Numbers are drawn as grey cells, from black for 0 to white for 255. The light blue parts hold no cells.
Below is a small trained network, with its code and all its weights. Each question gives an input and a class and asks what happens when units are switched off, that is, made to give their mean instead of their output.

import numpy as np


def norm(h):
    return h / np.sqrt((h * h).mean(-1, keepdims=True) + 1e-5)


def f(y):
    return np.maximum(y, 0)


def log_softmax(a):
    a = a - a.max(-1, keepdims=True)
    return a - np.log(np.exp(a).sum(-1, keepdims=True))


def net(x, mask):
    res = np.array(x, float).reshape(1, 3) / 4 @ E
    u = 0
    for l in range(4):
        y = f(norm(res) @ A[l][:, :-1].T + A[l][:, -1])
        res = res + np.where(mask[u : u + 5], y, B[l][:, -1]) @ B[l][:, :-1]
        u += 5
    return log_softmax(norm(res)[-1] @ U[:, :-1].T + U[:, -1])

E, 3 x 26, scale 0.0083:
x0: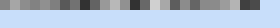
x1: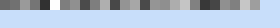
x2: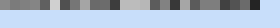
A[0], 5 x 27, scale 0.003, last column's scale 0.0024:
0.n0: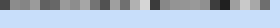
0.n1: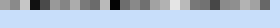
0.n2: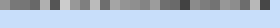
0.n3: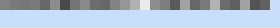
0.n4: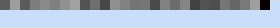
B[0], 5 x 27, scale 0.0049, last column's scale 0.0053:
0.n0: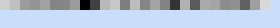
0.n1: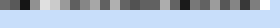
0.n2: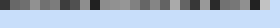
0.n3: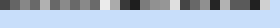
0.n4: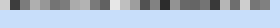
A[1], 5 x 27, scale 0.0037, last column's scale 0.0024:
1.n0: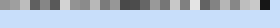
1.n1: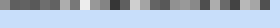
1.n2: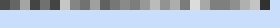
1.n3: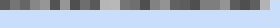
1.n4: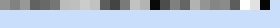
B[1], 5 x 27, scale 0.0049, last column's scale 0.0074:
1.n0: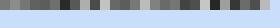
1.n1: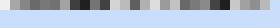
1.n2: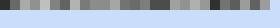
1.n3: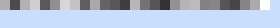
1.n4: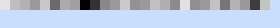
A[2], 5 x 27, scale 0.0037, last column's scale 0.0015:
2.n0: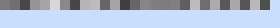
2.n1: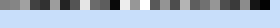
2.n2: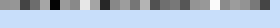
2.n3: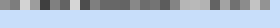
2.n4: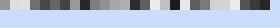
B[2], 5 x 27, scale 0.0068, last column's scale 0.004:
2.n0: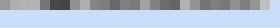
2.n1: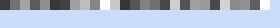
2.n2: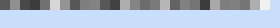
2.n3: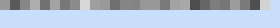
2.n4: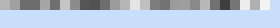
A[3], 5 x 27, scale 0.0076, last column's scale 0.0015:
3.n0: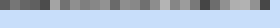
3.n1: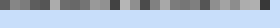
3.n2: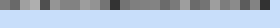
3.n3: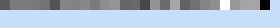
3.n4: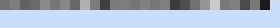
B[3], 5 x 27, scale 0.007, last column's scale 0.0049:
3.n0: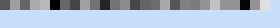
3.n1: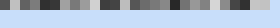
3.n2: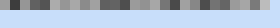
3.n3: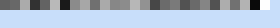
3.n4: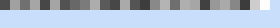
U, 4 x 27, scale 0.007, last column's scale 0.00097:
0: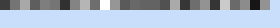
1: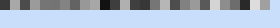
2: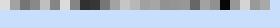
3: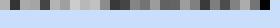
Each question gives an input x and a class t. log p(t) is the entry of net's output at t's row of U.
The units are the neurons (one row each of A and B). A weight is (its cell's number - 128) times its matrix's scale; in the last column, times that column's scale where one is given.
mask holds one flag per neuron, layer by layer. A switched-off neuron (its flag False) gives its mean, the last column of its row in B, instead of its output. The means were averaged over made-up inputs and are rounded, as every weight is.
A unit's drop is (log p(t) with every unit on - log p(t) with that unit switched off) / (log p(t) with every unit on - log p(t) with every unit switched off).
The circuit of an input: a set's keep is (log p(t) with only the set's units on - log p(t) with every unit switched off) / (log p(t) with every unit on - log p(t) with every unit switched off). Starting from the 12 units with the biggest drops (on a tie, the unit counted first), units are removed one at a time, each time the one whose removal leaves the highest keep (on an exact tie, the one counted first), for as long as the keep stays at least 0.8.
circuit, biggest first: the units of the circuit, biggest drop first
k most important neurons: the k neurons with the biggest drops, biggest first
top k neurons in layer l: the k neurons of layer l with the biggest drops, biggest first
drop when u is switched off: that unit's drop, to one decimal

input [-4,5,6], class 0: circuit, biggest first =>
2.n1
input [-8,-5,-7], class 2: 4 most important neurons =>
1.n4, 2.n1, 0.n3, 1.n1
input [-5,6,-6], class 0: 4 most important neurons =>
1.n0, 2.n2, 3.n3, 1.n2
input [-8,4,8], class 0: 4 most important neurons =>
2.n1, 0.n3, 1.n3, 2.n4
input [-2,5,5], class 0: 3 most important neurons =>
2.n1, 2.n2, 1.n3
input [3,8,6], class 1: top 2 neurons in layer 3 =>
3.n0, 3.n1
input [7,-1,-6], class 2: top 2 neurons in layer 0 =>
0.n3, 0.n1
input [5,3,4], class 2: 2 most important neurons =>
2.n4, 1.n0
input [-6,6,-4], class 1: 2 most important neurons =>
0.n1, 1.n3
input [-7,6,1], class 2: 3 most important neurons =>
1.n4, 1.n1, 2.n2
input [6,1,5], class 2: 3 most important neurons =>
2.n4, 1.n0, 3.n3
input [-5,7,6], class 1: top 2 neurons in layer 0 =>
0.n1, 0.n2
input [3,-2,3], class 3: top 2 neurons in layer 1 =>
1.n3, 1.n4
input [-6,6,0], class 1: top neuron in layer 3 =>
3.n1
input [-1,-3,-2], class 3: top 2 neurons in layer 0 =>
0.n1, 0.n2
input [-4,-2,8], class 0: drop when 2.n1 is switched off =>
0.1
